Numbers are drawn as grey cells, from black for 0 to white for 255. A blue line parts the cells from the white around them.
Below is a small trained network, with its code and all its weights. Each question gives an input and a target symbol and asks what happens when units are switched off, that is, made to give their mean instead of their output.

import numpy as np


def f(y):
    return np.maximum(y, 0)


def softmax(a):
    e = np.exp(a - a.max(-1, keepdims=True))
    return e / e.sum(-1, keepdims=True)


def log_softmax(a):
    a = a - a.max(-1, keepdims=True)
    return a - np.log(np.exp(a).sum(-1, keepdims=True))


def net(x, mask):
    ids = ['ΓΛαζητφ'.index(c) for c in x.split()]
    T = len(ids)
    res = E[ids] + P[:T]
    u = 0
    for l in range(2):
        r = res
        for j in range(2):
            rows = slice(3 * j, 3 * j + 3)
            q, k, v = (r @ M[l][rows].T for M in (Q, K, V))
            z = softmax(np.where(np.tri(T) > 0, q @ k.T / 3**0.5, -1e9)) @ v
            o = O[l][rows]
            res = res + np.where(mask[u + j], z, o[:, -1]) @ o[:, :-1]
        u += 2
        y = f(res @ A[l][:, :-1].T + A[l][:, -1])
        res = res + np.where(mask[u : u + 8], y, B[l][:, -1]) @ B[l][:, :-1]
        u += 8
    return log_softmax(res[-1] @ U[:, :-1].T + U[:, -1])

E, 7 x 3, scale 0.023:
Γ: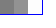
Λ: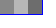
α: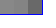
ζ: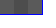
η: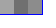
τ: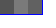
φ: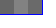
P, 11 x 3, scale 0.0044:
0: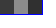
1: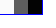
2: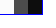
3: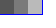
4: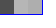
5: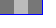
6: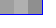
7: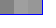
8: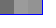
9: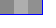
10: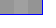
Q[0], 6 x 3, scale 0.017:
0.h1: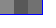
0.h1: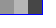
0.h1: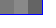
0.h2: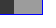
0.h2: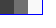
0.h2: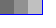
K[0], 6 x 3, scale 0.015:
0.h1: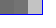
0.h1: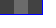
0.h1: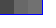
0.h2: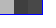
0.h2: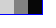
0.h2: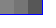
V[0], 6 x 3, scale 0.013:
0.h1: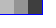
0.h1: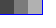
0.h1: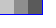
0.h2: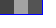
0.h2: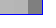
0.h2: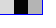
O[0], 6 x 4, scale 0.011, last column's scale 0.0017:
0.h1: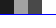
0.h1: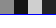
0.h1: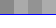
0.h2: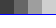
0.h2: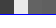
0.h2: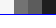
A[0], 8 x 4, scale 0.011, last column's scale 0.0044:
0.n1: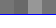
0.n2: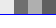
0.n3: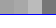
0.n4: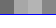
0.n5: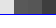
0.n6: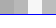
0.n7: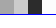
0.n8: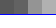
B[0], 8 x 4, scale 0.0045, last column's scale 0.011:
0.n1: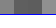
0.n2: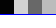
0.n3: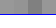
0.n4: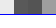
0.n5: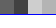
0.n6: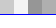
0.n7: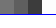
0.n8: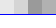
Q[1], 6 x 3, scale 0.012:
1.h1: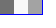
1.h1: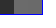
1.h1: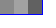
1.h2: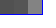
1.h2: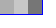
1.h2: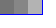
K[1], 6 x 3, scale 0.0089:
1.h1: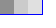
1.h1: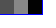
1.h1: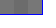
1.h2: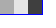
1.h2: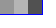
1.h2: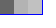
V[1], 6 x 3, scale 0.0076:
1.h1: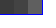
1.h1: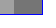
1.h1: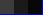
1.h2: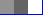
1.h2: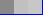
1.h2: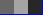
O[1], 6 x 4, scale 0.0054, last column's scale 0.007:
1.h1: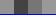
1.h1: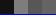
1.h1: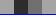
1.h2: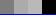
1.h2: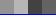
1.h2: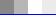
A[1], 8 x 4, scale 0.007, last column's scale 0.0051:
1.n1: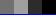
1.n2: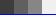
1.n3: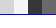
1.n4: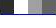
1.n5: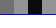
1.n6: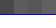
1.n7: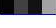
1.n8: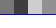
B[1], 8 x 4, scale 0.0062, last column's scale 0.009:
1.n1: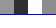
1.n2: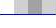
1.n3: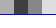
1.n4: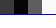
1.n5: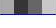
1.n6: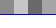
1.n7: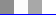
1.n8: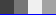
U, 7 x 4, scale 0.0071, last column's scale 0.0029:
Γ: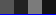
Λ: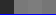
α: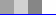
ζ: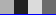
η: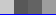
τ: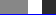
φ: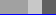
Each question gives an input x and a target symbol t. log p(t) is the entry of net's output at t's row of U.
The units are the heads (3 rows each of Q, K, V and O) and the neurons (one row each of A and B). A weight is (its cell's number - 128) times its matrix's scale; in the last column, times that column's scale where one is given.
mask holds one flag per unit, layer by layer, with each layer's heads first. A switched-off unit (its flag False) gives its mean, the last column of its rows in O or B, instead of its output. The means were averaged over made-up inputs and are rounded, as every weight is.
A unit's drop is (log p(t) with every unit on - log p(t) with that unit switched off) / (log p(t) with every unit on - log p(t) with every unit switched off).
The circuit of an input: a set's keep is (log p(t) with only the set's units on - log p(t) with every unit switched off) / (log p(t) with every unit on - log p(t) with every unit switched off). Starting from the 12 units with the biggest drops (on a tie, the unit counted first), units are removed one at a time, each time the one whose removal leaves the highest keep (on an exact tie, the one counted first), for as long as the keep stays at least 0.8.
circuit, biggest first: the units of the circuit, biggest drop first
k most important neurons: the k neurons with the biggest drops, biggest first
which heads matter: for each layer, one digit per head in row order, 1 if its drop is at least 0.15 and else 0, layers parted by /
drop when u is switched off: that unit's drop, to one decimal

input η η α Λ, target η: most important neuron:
1.n5
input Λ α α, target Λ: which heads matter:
01 / 00
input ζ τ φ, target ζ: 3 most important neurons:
0.n2; 1.n8; 0.n6
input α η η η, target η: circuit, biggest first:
0.h2; 1.n7
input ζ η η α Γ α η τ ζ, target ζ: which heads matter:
10 / 00
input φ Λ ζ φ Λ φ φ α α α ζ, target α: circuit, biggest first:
1.n4; 1.n7
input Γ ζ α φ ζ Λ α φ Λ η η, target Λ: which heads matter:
10 / 10
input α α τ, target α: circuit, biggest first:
1.n7; 0.h1
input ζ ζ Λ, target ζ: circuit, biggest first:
0.h2; 1.h1
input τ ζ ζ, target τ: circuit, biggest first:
0.h2; 1.n7; 1.n2
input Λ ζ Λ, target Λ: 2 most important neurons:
1.n4; 0.n8
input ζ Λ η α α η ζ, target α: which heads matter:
10 / 00
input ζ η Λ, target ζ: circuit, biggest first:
0.h2; 0.h1
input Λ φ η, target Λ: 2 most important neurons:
1.n4; 0.n8
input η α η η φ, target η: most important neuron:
1.n5
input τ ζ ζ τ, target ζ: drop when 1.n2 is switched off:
0.0
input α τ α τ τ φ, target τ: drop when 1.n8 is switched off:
0.2
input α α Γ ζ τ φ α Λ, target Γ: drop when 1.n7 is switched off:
0.2
